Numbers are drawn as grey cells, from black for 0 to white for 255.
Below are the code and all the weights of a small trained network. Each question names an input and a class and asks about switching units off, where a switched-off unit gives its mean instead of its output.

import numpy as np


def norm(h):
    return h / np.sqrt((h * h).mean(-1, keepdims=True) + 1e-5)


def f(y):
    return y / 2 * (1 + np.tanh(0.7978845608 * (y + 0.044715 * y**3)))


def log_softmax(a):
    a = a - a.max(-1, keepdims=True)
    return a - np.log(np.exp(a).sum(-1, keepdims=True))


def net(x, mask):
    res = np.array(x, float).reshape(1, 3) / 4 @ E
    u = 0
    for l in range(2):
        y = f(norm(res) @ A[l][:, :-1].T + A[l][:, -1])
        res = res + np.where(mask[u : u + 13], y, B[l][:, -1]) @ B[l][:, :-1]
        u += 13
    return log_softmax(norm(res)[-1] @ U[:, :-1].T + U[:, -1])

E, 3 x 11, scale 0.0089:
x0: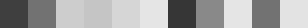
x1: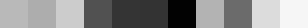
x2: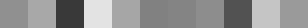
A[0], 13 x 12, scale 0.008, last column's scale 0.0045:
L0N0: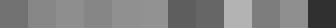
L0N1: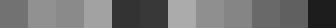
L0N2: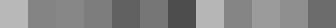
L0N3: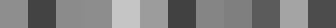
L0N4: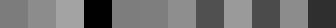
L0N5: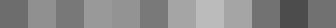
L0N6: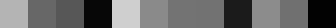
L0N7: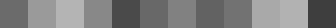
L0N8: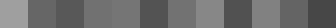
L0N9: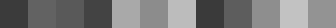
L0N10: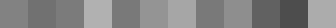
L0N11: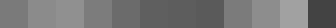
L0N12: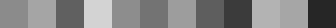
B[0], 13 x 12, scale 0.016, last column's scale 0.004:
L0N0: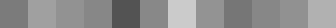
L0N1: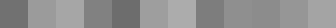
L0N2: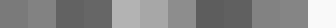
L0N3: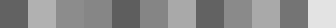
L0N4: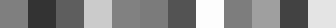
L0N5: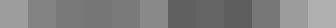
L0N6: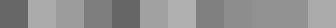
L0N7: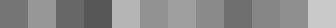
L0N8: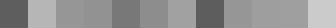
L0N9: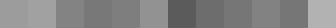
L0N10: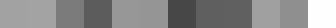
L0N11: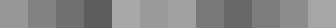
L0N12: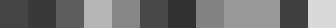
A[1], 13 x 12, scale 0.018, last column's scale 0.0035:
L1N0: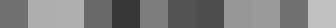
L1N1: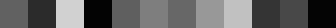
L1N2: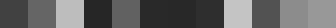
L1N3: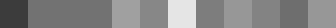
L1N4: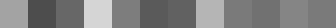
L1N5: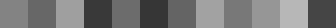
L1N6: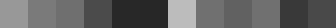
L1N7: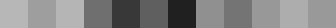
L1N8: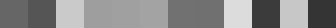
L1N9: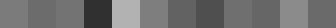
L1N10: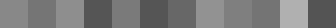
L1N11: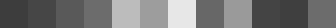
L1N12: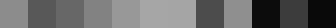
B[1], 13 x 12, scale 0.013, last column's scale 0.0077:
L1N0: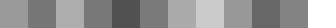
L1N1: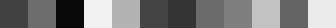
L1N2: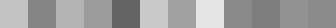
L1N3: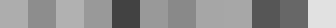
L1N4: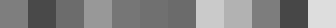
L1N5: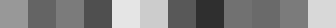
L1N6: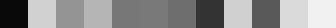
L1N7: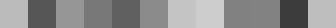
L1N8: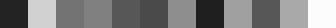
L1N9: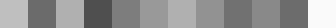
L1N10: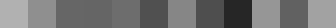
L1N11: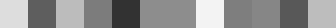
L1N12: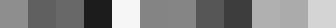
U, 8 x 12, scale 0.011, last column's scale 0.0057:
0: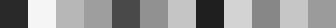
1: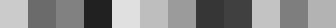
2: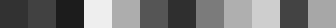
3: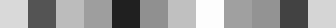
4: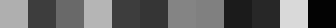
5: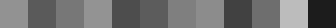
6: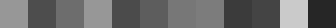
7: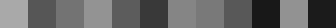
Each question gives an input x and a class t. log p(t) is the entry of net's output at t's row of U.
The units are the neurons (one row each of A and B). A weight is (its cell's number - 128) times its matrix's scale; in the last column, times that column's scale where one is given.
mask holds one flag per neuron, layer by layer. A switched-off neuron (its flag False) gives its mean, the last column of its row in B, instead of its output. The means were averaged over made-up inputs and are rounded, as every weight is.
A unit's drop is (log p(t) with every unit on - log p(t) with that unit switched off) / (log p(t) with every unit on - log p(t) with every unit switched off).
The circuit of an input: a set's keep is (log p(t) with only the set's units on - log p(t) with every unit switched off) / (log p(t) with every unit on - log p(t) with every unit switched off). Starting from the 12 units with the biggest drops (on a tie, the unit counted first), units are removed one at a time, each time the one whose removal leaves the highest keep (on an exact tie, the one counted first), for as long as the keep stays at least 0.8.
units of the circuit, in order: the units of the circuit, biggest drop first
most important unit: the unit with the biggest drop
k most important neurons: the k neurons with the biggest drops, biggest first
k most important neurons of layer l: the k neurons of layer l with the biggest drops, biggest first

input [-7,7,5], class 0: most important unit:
L1N6
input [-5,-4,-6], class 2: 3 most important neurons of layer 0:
(L0N4, L0N3, L0N0)
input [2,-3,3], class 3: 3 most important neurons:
(L0N10, L0N2, L0N7)
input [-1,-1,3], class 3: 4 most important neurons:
(L1N2, L0N4, L0N2, L1N1)
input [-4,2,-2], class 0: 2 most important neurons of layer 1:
(L1N6, L1N7)
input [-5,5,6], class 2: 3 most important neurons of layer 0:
(L0N12, L0N10, L0N3)
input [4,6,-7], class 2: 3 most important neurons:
(L1N1, L0N4, L0N10)
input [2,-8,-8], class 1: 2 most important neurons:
(L1N12, L0N10)
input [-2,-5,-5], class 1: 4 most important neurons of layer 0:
(L0N10, L0N12, L0N5, L0N9)
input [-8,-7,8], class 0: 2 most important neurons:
(L1N6, L0N4)
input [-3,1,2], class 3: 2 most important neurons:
(L0N8, L1N8)
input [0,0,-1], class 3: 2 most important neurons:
(L0N4, L1N1)
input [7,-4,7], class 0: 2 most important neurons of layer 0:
(L0N4, L0N3)
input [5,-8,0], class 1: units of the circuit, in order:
(L1N12)
